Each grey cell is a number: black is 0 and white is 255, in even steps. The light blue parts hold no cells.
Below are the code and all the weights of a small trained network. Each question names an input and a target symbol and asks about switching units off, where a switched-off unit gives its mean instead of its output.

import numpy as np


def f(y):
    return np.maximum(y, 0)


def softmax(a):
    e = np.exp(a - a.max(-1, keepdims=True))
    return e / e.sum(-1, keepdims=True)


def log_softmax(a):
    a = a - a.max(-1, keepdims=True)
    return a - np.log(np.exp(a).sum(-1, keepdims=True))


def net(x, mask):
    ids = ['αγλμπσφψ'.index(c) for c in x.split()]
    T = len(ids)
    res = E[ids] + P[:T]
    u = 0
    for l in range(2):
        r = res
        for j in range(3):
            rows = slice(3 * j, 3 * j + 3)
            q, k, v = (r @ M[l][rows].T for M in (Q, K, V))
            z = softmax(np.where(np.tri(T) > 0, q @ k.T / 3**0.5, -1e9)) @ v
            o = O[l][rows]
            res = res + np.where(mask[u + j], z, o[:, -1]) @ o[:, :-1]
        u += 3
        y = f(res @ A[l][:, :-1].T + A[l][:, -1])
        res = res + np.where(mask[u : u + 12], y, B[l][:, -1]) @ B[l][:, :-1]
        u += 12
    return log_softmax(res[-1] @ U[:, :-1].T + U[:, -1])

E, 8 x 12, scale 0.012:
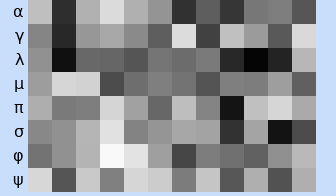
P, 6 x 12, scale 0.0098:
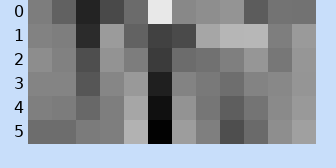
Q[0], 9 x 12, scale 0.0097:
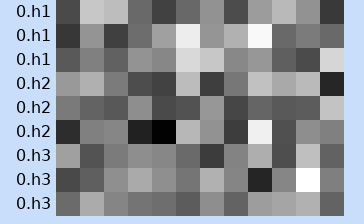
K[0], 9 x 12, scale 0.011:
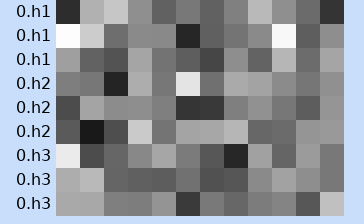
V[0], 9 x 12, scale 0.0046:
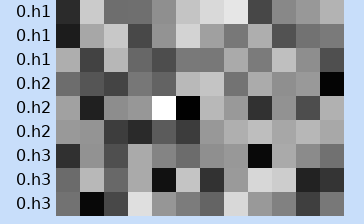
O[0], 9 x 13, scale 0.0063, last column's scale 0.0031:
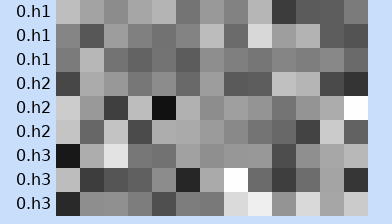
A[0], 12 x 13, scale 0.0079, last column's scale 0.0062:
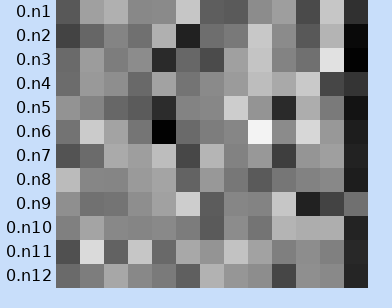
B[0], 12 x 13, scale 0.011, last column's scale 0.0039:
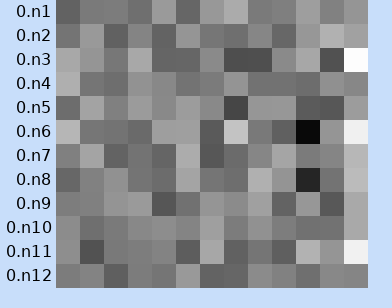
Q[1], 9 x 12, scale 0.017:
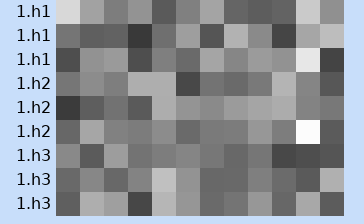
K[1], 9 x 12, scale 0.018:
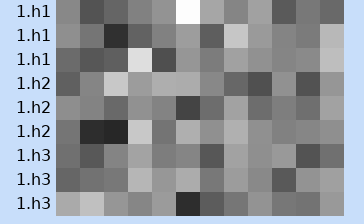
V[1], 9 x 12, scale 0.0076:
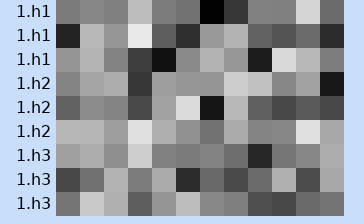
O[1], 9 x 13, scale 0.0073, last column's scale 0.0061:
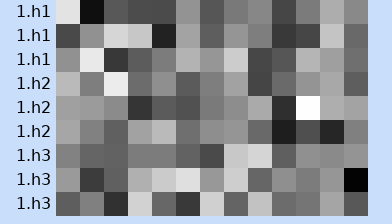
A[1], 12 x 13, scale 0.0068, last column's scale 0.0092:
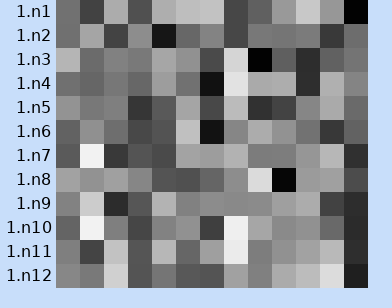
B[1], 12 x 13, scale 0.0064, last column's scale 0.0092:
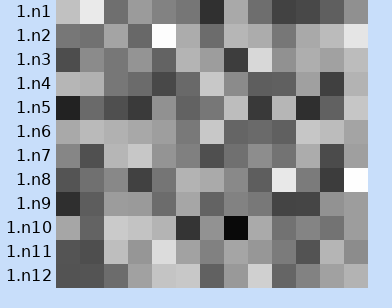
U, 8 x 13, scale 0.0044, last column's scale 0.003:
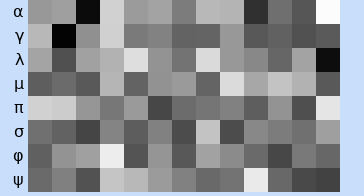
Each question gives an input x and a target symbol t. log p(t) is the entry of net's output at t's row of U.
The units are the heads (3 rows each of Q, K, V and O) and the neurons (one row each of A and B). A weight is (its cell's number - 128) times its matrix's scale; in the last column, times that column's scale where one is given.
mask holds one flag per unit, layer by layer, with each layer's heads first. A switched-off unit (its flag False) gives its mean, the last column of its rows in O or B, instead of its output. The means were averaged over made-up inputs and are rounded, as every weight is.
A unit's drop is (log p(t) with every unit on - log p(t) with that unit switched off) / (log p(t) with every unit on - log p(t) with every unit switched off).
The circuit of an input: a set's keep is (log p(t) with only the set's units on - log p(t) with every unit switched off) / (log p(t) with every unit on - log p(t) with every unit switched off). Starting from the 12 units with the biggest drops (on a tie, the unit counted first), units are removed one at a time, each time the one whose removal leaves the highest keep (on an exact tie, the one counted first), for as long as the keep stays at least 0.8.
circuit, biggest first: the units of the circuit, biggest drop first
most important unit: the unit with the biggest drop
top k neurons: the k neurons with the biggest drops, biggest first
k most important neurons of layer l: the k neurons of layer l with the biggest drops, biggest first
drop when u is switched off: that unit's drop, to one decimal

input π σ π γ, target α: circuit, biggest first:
(1.h2 1.h1 0.h2)
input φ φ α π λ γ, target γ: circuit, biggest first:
(1.h1 0.h2)
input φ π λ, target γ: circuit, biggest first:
(1.h1 0.h2)
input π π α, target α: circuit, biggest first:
(1.h2 0.h2 1.h1)
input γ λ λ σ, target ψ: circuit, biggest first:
(0.h2 1.h2 1.h1)
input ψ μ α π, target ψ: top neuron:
(0.n8)
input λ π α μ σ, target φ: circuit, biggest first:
(1.h1 0.n6)
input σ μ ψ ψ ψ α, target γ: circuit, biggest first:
(1.h1 0.h3)
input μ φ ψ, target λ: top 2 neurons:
(1.n11 0.n3)
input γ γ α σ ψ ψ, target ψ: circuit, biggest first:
(1.h2 0.h2 1.h1)
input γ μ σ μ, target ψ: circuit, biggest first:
(1.h2 1.h1)
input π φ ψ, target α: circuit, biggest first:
(1.h2 0.h2 1.h1)
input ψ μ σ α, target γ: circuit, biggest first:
(1.h1 0.h2)
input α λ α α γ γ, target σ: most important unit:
0.h2
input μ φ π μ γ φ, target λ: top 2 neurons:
(1.n11 0.n3)
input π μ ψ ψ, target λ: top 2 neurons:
(0.n6 1.n11)
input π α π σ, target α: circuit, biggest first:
(0.h2 1.h2 1.h1)
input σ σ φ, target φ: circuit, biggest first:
(1.h1 0.n9)
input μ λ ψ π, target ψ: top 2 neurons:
(0.n9 0.n8)
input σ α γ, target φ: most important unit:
1.h1
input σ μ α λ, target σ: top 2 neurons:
(1.n5 0.n11)
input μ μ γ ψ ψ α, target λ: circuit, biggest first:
(1.h2 0.h2 1.h3)
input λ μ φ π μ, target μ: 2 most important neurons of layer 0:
(0.n6 0.n5)
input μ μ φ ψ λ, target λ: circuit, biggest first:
(0.h2 1.h2 1.h3)
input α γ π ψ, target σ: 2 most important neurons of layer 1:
(1.n5 1.n8)
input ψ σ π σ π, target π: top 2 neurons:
(0.n6 0.n9)
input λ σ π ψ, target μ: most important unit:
0.h2
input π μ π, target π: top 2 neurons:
(0.n6 0.n8)
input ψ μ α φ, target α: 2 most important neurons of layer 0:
(0.n3 0.n2)
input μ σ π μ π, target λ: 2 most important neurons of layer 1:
(1.n11 1.n12)
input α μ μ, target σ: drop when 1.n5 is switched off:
0.3
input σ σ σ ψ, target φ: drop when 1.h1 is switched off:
0.7
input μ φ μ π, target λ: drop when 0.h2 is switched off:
1.2
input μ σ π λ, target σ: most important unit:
1.h2
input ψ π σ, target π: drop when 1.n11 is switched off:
0.0
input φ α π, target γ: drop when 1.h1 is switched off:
0.7
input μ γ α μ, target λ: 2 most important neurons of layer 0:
(0.n6 0.n3)
